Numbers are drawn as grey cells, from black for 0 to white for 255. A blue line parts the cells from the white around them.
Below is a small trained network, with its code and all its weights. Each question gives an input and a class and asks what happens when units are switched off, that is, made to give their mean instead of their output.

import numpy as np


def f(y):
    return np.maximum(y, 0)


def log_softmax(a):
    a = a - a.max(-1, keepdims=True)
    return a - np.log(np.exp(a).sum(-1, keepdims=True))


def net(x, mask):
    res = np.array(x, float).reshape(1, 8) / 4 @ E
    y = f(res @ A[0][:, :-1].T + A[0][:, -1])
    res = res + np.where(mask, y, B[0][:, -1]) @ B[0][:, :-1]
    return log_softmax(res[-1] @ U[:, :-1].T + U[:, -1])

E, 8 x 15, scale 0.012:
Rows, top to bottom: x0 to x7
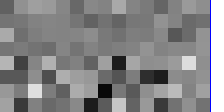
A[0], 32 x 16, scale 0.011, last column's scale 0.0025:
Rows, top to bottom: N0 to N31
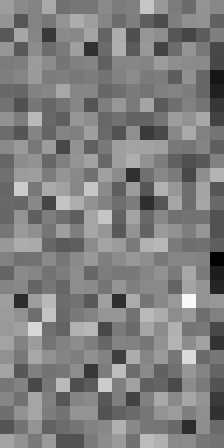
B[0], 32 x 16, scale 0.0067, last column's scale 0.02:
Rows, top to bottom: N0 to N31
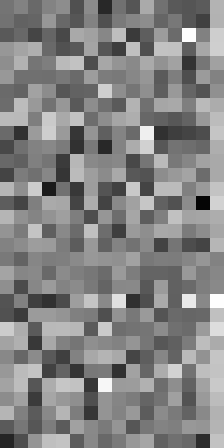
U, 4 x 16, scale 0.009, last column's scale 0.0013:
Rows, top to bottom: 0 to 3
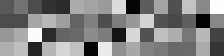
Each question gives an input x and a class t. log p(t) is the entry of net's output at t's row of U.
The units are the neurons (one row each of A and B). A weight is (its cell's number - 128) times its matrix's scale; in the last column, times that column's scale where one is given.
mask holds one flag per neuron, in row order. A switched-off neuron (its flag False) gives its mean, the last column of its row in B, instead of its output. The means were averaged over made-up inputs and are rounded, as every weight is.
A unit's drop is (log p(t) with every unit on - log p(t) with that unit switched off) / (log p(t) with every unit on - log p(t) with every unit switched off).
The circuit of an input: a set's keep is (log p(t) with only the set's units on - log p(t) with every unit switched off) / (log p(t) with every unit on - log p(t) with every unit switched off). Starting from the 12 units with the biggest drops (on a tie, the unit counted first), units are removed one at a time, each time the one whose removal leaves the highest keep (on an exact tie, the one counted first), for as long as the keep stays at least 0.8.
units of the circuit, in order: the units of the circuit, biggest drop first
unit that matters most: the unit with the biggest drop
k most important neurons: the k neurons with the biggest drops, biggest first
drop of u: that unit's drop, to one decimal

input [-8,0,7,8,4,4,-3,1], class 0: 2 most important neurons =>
(N21, N31)
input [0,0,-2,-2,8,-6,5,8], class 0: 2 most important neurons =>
(N21, N13)
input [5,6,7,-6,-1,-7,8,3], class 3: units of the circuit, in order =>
(N23)
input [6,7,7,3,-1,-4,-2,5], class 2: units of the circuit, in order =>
(N26, N3)
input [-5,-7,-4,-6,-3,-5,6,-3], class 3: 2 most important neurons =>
(N23, N14)
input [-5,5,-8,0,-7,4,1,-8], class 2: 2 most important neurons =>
(N13, N21)
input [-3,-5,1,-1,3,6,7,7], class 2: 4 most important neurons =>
(N3, N26, N27, N7)
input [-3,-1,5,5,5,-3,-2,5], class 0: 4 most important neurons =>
(N21, N13, N16, N15)
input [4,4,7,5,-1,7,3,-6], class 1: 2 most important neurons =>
(N14, N9)
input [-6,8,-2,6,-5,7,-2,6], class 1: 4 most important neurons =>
(N14, N21, N9, N13)
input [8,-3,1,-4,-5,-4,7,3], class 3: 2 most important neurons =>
(N23, N21)
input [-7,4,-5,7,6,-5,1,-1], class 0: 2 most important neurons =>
(N21, N25)
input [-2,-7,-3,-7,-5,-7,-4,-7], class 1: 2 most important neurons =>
(N31, N17)
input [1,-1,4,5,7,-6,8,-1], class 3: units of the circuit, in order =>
(N23)
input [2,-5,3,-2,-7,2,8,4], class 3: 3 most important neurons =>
(N23, N21, N8)
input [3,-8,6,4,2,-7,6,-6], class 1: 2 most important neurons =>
(N31, N22)
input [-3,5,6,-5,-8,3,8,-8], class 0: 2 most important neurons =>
(N2, N12)
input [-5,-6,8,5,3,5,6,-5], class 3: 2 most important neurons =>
(N23, N8)
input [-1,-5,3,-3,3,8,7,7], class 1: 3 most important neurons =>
(N9, N14, N1)
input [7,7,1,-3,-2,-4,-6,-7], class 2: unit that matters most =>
N13
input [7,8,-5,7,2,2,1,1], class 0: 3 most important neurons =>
(N31, N10, N22)
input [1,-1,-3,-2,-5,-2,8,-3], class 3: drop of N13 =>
0.0
